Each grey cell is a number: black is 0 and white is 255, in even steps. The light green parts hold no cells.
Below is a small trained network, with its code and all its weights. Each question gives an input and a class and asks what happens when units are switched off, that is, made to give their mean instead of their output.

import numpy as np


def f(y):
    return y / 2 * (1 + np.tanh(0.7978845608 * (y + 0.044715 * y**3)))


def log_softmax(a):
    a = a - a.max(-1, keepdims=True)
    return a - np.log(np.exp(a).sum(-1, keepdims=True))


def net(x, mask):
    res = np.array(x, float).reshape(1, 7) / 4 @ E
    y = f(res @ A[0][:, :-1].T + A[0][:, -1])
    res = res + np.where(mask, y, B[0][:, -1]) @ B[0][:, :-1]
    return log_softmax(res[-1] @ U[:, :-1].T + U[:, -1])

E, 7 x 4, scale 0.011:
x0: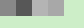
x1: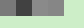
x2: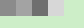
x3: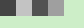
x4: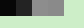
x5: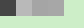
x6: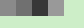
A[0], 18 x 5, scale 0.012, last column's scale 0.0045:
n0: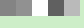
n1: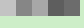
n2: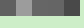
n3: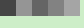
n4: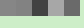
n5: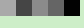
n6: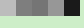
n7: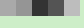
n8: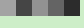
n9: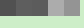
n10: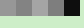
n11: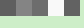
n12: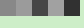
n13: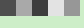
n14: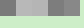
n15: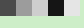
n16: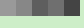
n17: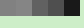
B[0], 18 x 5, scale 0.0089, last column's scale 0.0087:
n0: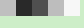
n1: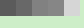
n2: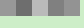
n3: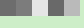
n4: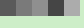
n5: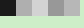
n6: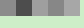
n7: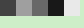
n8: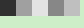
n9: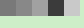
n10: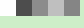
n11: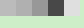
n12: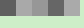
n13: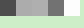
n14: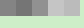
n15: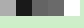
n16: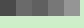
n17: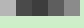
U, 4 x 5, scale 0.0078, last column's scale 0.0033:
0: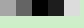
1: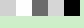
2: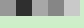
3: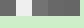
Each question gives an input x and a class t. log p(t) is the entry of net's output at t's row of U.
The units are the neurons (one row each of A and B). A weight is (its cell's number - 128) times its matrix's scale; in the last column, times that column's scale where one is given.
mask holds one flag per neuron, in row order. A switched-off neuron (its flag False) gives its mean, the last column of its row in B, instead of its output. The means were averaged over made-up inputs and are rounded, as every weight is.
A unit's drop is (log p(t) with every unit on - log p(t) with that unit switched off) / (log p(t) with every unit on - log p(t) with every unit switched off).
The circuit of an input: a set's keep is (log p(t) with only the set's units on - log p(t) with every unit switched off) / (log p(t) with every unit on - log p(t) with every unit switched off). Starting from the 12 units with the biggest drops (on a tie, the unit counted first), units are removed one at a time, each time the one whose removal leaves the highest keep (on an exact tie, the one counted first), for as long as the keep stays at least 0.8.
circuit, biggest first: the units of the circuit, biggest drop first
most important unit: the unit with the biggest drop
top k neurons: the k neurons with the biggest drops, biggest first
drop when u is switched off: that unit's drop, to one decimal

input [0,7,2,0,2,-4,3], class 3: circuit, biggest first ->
(n15 n0)
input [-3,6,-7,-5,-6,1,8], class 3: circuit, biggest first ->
(n5 n15)
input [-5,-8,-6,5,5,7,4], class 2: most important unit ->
n15
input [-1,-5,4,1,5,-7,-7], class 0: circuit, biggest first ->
(n8 n5)
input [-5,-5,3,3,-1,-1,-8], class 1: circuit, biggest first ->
(n14 n9 n4)
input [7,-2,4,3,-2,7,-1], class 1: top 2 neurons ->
(n7 n14)
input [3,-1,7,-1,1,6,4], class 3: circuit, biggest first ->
(n13 n0)
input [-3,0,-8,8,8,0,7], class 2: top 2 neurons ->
(n3 n2)
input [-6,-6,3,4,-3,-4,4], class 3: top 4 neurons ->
(n13 n15 n12 n0)
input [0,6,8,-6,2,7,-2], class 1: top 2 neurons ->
(n15 n11)
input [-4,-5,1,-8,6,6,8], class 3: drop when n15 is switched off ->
0.6
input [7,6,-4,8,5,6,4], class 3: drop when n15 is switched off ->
0.1
